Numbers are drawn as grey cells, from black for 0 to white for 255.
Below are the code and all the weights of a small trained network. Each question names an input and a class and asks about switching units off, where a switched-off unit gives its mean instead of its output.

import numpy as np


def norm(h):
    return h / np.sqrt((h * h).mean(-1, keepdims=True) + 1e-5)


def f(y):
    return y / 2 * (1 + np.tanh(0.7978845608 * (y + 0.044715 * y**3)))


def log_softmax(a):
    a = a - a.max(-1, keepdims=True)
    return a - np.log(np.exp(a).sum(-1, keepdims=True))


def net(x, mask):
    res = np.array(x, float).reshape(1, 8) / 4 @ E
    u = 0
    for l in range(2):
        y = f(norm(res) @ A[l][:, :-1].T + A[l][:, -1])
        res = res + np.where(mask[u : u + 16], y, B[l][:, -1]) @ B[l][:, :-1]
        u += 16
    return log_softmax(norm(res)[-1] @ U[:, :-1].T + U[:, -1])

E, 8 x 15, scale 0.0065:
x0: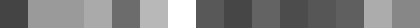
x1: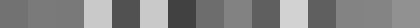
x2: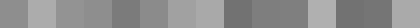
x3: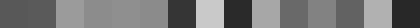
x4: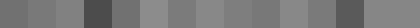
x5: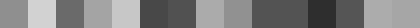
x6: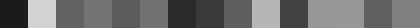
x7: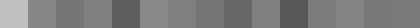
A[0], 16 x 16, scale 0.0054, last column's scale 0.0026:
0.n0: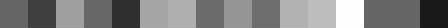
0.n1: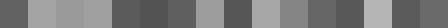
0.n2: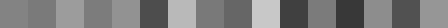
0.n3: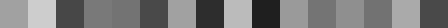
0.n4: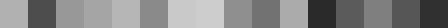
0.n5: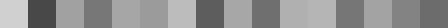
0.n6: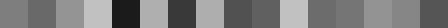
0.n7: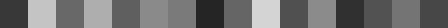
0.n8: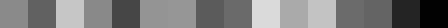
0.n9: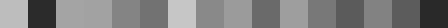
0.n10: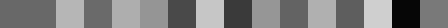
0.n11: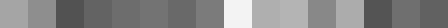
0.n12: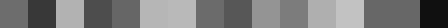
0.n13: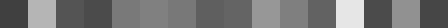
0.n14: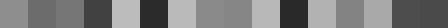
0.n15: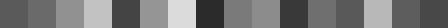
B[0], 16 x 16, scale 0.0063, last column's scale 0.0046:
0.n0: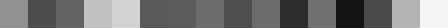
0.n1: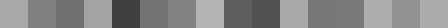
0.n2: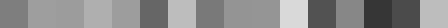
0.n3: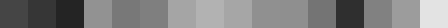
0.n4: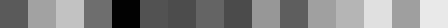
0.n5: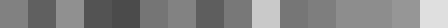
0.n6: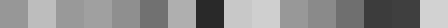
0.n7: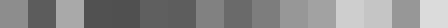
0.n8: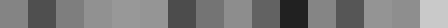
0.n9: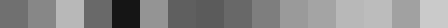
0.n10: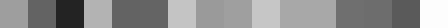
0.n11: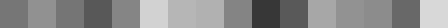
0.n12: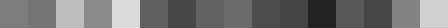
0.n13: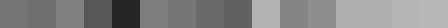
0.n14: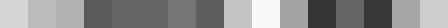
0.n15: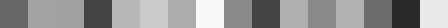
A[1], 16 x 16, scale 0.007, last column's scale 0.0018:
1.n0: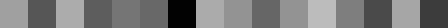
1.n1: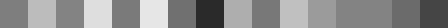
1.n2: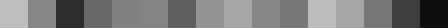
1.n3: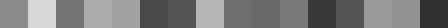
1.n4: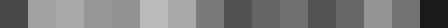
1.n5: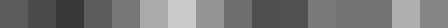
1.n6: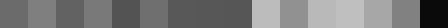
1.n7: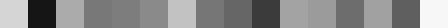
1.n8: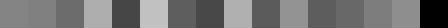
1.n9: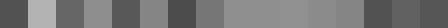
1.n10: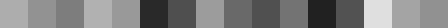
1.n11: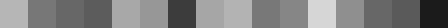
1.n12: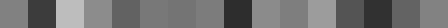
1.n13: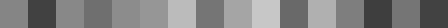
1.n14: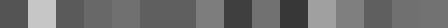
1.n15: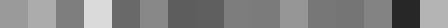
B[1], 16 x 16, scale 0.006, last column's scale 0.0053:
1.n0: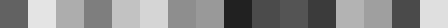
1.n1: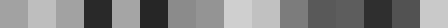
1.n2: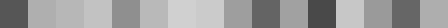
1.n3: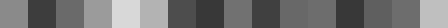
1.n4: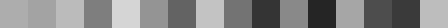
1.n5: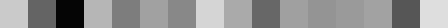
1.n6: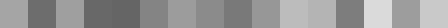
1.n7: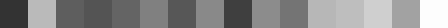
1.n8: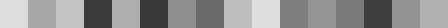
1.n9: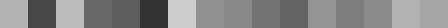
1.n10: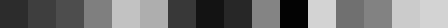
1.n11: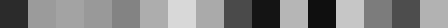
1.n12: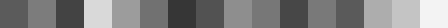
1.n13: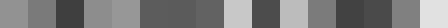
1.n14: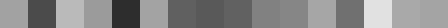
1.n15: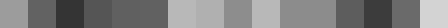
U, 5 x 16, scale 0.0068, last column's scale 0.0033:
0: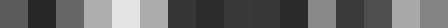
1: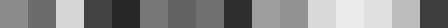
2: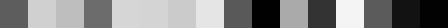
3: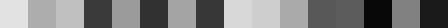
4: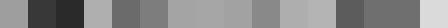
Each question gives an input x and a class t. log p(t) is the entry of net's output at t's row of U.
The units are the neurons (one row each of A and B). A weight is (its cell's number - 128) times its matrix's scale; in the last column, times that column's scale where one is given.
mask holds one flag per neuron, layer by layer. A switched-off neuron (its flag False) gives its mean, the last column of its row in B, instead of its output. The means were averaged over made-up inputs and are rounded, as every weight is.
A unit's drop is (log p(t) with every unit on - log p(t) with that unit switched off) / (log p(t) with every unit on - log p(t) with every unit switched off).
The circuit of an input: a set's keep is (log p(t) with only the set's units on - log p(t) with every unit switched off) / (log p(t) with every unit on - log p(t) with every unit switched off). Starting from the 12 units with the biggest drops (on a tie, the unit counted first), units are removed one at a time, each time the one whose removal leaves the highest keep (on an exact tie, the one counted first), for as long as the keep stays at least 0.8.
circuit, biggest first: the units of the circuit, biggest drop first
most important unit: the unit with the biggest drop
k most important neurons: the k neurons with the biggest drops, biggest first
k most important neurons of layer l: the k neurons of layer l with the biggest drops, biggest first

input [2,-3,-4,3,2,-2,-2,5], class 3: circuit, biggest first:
(0.n14)
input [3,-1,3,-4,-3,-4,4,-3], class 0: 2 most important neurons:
(0.n0, 0.n12)
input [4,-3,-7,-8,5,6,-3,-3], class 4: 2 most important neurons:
(0.n3, 1.n5)
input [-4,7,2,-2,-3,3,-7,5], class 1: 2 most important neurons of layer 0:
(0.n4, 0.n9)
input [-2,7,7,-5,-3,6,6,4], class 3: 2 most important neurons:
(0.n0, 1.n8)
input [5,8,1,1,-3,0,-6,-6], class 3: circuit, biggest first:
(0.n6, 1.n1)
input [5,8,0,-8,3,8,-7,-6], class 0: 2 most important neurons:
(1.n10, 0.n10)
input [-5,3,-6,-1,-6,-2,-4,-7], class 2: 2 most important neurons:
(0.n11, 1.n0)
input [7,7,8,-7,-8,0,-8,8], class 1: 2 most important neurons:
(1.n7, 0.n4)
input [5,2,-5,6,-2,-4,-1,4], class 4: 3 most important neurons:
(0.n10, 1.n15, 1.n0)
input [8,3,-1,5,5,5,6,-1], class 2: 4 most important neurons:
(0.n15, 1.n4, 0.n4, 0.n0)
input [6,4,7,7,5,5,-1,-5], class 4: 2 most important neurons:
(0.n10, 1.n15)
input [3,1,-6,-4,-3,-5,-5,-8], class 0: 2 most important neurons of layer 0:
(0.n0, 0.n12)
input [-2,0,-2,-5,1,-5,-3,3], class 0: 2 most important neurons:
(0.n0, 0.n12)
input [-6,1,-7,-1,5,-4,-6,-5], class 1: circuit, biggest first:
(1.n7)
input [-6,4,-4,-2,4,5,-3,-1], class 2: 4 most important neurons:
(0.n11, 0.n0, 1.n11, 0.n12)
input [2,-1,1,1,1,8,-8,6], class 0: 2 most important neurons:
(1.n10, 1.n3)
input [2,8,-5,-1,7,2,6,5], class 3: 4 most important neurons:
(0.n6, 1.n1, 0.n4, 1.n8)
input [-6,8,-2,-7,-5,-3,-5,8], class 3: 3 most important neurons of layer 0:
(0.n15, 0.n6, 0.n10)
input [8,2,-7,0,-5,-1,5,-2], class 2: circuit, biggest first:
(0.n15)
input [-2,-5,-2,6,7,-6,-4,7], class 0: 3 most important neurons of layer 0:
(0.n12, 0.n8, 0.n6)
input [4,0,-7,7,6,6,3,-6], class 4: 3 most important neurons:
(0.n10, 0.n12, 0.n0)
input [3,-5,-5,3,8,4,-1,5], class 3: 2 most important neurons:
(0.n14, 0.n2)
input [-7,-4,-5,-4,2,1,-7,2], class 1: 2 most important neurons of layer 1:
(1.n7, 1.n4)
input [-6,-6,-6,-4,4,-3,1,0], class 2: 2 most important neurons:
(0.n11, 1.n11)
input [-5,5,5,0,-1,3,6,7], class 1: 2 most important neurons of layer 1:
(1.n14, 1.n6)
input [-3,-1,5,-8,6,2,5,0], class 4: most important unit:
0.n3
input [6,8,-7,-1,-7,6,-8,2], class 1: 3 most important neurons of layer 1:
(1.n10, 1.n7, 1.n13)
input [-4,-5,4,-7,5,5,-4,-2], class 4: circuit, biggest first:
(0.n3, 1.n5)
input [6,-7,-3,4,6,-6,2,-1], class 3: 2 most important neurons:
(0.n14, 0.n2)
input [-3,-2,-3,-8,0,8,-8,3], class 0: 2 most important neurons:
(1.n10, 0.n10)
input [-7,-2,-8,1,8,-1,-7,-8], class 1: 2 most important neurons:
(0.n4, 0.n9)
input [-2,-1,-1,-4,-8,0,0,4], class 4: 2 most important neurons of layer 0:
(0.n3, 0.n15)
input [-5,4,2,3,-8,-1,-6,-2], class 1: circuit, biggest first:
(0.n4)
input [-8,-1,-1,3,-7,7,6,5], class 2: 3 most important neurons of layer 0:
(0.n0, 0.n4, 0.n12)
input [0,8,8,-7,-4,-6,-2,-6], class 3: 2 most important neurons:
(1.n1, 1.n8)
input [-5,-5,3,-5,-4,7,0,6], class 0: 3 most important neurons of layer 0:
(0.n10, 0.n15, 0.n6)
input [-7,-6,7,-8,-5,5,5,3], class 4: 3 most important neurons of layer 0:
(0.n3, 0.n15, 0.n11)
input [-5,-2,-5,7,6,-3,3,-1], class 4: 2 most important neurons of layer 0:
(0.n10, 0.n15)
